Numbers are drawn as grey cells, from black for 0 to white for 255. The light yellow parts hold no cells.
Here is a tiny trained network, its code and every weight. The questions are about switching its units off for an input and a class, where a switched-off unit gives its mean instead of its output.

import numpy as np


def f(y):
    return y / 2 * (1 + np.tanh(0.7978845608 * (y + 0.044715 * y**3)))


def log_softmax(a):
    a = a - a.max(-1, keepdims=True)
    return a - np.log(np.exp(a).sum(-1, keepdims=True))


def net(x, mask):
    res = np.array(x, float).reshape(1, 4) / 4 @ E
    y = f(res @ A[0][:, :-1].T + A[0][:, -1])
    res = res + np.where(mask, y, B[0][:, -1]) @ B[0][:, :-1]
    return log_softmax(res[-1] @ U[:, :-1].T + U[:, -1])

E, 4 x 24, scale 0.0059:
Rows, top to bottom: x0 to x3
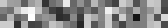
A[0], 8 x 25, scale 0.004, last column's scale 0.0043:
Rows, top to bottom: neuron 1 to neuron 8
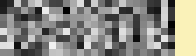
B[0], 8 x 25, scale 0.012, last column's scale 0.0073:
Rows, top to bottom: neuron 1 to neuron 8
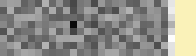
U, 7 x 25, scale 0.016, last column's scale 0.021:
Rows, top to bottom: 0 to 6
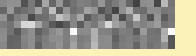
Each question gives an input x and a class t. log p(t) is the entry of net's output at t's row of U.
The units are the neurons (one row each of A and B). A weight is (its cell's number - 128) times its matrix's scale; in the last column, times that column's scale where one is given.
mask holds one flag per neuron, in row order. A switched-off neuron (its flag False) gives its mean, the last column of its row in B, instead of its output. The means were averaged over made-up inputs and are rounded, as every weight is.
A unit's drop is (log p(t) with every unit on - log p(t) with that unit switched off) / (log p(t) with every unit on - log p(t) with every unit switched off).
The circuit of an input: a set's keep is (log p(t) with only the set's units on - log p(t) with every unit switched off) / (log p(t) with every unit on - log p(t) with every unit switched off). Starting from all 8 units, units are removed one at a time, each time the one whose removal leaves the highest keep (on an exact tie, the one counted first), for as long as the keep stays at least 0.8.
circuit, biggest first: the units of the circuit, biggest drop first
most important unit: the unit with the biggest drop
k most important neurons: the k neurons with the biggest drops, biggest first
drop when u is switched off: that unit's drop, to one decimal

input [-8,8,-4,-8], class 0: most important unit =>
neuron 1
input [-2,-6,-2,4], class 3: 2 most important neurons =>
neuron 8; neuron 3
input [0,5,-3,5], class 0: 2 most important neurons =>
neuron 7; neuron 8
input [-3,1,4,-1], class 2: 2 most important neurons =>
neuron 6; neuron 5
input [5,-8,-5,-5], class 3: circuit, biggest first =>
neuron 8; neuron 3
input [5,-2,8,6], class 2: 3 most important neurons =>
neuron 6; neuron 4; neuron 1
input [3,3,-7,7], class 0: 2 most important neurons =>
neuron 7; neuron 6
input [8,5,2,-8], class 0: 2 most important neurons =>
neuron 1; neuron 2
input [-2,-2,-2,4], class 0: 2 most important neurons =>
neuron 6; neuron 7
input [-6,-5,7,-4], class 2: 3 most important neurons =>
neuron 6; neuron 4; neuron 5
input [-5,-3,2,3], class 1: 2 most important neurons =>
neuron 2; neuron 1
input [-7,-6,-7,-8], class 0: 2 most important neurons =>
neuron 1; neuron 6
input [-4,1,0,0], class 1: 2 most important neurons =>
neuron 2; neuron 6
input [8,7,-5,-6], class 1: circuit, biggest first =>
neuron 5
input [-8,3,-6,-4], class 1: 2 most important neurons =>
neuron 2; neuron 6
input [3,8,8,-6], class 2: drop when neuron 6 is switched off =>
0.5
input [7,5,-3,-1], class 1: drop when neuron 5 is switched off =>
0.2
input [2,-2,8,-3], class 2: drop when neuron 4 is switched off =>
0.0
